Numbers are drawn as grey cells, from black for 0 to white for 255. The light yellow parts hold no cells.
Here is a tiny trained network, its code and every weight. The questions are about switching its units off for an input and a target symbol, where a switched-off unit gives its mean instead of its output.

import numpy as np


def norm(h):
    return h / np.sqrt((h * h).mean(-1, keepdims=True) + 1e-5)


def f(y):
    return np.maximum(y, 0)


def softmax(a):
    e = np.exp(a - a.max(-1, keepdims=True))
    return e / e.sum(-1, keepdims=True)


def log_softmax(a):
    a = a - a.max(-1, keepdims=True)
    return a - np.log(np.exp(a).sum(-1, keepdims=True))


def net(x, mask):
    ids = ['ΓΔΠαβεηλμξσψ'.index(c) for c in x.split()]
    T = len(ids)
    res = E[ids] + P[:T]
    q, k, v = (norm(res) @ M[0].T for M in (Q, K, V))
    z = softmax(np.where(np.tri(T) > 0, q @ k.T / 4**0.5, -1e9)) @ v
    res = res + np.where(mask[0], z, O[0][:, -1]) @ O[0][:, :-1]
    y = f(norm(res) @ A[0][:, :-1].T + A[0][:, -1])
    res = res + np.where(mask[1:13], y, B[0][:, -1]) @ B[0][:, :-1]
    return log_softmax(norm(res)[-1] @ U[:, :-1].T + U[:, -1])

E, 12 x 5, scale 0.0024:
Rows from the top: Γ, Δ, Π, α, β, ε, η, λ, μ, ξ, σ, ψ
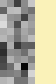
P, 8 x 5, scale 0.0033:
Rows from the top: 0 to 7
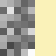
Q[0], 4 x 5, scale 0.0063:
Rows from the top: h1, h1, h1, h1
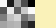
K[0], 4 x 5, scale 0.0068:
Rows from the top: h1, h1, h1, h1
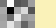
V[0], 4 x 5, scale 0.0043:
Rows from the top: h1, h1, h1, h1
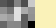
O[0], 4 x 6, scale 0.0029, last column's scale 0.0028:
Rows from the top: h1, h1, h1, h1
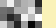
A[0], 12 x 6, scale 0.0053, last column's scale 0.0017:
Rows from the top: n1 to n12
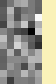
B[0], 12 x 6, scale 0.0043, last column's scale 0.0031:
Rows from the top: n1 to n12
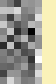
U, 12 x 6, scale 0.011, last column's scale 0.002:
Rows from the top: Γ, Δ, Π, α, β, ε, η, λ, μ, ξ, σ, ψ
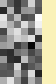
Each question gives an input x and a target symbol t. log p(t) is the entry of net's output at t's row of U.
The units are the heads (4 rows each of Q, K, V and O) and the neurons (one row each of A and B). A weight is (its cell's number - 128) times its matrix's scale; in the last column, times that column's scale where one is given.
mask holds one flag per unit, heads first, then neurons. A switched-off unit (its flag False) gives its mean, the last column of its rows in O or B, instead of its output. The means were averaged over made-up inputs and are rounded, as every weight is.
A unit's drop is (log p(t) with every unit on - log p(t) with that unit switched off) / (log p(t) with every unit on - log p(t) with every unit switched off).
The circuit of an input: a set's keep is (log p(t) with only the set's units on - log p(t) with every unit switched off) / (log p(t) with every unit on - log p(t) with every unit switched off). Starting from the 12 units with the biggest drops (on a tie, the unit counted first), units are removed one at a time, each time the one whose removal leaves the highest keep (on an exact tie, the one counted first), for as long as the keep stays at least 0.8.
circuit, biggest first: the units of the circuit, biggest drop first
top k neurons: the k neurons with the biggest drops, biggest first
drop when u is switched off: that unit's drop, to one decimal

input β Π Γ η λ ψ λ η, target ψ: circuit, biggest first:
h1; n2
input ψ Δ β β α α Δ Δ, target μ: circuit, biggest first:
h1; n4
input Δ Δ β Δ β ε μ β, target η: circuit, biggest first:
h1
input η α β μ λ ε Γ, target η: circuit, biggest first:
h1; n5
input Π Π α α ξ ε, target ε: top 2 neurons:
n5; n8
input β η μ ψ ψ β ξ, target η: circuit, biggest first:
n5; h1
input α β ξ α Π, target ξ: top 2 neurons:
n5; n10
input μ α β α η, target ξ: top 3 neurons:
n3; n2; n5
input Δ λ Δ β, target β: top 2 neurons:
n11; n12
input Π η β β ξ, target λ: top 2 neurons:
n10; n9
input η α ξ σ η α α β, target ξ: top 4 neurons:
n8; n3; n5; n9
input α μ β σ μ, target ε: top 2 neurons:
n5; n2
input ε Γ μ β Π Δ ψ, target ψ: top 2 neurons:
n12; n3
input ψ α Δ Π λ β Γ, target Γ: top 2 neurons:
n5; n2
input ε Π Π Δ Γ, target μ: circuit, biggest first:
h1
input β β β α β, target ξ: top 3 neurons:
n8; n3; n5
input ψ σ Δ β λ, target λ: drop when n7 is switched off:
0.0
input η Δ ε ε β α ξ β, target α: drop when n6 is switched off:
-0.1
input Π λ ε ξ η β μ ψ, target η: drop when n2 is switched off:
-0.1
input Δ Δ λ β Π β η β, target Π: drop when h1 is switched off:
0.9
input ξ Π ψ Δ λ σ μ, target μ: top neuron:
n1
